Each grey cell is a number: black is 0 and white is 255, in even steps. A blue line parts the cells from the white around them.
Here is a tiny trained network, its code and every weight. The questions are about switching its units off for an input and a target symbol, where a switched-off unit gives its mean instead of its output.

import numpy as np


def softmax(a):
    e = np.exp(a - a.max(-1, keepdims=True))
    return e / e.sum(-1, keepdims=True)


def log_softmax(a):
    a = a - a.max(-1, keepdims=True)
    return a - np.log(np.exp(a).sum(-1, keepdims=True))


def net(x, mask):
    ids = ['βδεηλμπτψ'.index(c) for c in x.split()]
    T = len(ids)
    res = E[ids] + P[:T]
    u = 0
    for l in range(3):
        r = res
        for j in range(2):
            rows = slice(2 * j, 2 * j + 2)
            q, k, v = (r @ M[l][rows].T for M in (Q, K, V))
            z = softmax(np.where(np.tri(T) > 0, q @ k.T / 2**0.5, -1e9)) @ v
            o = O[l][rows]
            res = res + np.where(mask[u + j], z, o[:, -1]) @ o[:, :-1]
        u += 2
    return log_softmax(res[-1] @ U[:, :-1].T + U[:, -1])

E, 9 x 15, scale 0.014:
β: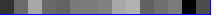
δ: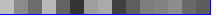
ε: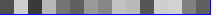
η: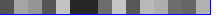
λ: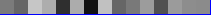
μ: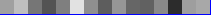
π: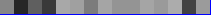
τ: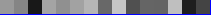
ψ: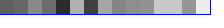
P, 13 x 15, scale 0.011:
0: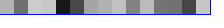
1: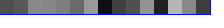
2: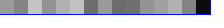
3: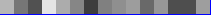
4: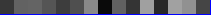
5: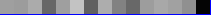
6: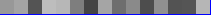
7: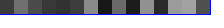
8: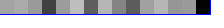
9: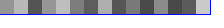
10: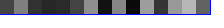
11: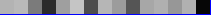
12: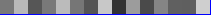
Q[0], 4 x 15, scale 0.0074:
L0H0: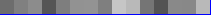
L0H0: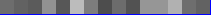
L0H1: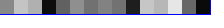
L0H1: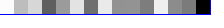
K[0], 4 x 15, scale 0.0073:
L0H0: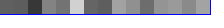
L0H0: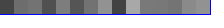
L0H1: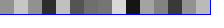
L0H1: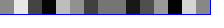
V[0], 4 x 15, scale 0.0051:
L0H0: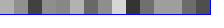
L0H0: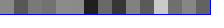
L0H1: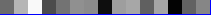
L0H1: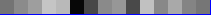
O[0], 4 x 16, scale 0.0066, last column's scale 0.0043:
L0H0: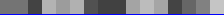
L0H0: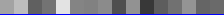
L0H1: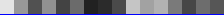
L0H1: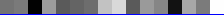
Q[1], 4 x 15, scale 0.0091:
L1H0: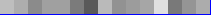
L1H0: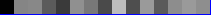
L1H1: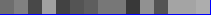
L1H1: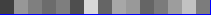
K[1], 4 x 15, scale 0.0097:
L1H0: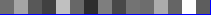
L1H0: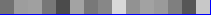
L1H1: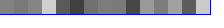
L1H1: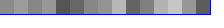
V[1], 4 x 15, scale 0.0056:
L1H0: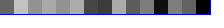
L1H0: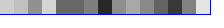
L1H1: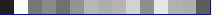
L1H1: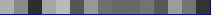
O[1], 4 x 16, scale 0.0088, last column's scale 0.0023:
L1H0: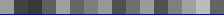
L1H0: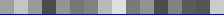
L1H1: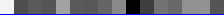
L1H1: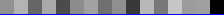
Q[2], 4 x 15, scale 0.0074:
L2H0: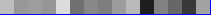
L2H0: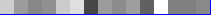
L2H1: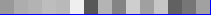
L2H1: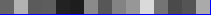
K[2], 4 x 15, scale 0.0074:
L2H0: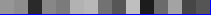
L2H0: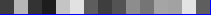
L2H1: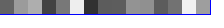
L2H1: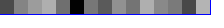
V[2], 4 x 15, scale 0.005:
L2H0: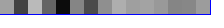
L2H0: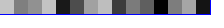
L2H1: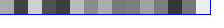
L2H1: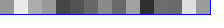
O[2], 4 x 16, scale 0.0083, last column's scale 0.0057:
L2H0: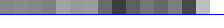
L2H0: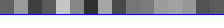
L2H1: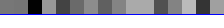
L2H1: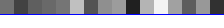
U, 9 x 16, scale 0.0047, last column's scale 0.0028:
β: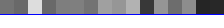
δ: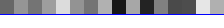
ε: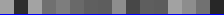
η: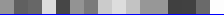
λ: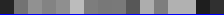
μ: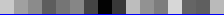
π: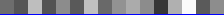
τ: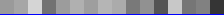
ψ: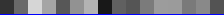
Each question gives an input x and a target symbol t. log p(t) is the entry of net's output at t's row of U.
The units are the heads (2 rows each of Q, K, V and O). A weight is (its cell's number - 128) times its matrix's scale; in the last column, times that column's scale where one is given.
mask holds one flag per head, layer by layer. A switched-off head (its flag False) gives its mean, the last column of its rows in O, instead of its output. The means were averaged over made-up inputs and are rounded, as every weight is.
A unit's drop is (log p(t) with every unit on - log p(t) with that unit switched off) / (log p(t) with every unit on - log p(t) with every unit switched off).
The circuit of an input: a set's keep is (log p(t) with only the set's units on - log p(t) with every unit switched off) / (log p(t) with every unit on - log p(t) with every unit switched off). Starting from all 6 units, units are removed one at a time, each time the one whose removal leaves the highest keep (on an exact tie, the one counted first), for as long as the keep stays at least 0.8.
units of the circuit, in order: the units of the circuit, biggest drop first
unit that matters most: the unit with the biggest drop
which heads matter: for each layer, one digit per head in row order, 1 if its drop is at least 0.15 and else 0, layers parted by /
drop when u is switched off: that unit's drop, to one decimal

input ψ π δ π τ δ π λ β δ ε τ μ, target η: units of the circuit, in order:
L2H0, L2H1
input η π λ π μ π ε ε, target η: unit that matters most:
L0H1
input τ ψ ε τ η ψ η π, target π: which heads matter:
11 / 00 / 01
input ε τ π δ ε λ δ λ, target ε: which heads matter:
11 / 01 / 00
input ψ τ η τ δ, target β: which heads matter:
00 / 11 / 00
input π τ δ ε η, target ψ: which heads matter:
00 / 10 / 10
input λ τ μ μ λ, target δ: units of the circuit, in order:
L2H0, L2H1
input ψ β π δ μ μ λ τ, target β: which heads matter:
00 / 11 / 00
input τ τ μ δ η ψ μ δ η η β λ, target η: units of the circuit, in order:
L0H1, L2H0
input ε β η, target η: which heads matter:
01 / 00 / 10
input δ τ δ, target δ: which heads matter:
01 / 10 / 11
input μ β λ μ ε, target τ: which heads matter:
00 / 10 / 01
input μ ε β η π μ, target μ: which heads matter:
01 / 00 / 00
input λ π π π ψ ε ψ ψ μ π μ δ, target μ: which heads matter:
01 / 00 / 00
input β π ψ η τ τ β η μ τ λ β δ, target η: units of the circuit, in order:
L2H0
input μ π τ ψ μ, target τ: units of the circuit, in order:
L1H0, L0H1
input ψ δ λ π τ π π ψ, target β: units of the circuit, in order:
L1H1, L1H0
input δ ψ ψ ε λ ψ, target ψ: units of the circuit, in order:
L1H0, L2H0
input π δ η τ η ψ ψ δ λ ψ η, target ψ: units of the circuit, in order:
L1H0, L2H0, L1H1
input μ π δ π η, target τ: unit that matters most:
L1H0
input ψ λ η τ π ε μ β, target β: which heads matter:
10 / 11 / 00
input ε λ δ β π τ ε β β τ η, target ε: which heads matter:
00 / 01 / 00
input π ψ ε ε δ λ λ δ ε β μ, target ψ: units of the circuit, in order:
L1H0, L2H0, L1H1
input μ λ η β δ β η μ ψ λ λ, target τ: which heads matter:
00 / 10 / 00
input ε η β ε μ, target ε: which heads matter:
00 / 01 / 00
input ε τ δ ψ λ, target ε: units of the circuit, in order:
L1H1, L0H0
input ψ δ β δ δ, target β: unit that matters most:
L1H1
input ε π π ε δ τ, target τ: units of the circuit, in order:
L0H1, L2H1, L1H1
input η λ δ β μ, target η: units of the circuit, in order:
L0H1, L1H0
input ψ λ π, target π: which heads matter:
01 / 10 / 11
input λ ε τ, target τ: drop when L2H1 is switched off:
0.4
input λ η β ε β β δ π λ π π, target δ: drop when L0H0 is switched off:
0.1
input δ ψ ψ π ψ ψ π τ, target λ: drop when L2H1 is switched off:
0.2
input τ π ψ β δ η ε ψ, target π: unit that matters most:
L2H1
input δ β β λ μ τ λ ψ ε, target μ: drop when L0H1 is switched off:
0.9
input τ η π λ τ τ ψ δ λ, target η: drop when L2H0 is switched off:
0.2
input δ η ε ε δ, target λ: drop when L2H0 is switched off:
0.5
